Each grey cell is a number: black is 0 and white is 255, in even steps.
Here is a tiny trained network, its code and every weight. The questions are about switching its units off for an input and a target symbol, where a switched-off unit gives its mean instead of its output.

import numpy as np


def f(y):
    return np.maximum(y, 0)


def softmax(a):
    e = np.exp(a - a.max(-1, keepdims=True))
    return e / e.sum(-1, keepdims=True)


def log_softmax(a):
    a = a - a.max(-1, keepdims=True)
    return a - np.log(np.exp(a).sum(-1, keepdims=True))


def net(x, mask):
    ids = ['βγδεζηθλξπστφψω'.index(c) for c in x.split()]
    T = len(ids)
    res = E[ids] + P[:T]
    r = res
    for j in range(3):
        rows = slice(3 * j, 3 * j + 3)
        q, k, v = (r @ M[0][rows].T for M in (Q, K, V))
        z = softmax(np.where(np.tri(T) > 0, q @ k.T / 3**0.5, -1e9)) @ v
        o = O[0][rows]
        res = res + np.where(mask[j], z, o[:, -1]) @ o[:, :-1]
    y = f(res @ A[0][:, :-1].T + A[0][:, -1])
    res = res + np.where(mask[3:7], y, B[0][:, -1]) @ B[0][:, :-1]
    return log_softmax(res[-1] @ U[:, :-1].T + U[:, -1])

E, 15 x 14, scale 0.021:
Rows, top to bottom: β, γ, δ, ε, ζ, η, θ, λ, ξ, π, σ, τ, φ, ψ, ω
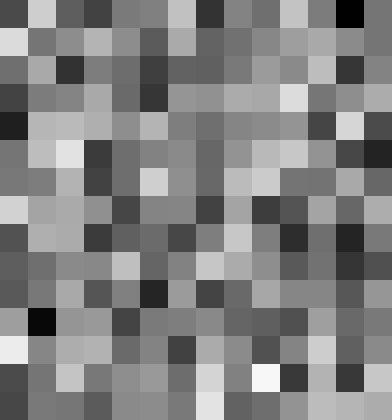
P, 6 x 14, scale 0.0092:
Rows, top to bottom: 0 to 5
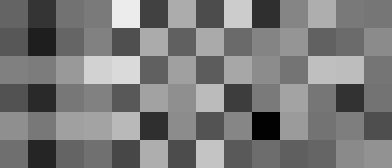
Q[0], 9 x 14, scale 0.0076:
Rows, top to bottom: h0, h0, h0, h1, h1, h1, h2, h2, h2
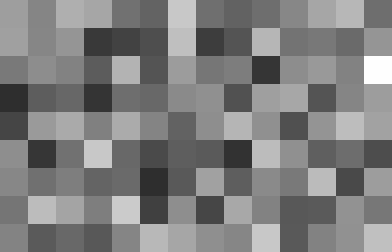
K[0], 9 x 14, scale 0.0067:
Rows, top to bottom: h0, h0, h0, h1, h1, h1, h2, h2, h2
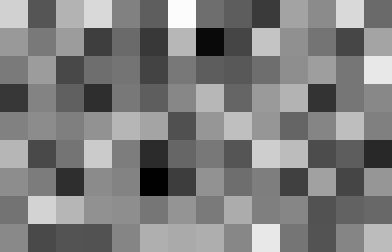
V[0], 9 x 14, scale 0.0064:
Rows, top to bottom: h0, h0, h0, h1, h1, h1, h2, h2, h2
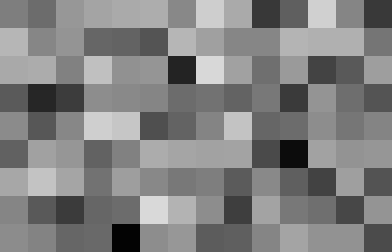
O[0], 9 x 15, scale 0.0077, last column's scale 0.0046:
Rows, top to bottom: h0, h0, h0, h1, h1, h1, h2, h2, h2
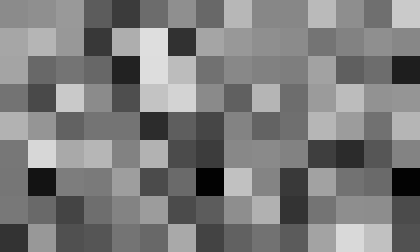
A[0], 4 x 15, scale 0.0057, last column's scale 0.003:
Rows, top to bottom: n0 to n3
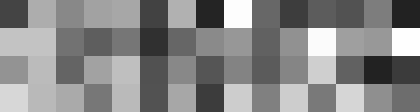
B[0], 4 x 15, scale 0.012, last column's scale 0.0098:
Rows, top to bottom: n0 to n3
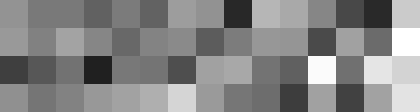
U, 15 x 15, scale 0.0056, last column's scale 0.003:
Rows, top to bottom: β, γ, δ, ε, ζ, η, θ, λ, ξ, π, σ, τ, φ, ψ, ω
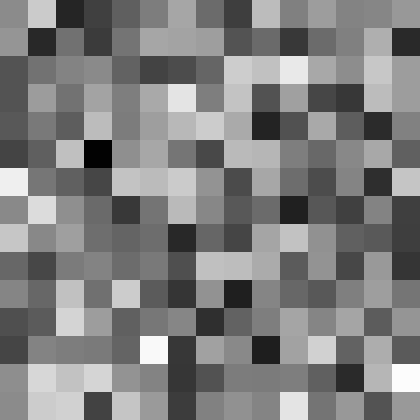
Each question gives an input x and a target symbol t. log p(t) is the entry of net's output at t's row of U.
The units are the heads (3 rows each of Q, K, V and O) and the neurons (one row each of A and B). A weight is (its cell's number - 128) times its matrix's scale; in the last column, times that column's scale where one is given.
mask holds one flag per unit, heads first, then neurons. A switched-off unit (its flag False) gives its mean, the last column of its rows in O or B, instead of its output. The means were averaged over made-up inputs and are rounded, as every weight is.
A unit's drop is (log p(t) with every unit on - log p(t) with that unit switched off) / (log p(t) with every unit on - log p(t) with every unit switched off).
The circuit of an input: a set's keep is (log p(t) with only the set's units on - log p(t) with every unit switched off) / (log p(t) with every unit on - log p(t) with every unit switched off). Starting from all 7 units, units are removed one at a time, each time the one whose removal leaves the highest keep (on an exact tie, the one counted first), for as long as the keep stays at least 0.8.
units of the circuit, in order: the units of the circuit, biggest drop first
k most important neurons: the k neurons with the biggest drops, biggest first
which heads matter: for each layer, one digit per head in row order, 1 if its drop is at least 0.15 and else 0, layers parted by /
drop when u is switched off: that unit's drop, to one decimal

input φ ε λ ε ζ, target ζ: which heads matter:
001
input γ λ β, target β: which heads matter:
001
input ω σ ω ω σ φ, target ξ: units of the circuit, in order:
(n3 n1)
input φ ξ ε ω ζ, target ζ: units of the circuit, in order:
(n3 h2 n1)
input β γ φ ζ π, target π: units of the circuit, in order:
(n2 h1)
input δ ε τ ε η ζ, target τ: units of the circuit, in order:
(h2 h0)
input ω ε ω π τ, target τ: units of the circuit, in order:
(h1 n3 n2)
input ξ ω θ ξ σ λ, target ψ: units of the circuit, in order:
(h1 h0)
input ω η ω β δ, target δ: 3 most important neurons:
(n3 n2 n0)
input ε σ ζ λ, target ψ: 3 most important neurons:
(n2 n0 n3)
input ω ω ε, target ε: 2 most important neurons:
(n3 n0)
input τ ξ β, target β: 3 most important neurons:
(n0 n2 n1)
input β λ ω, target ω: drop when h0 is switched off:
0.2
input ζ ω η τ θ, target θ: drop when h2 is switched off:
0.3
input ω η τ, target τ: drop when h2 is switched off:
-0.1
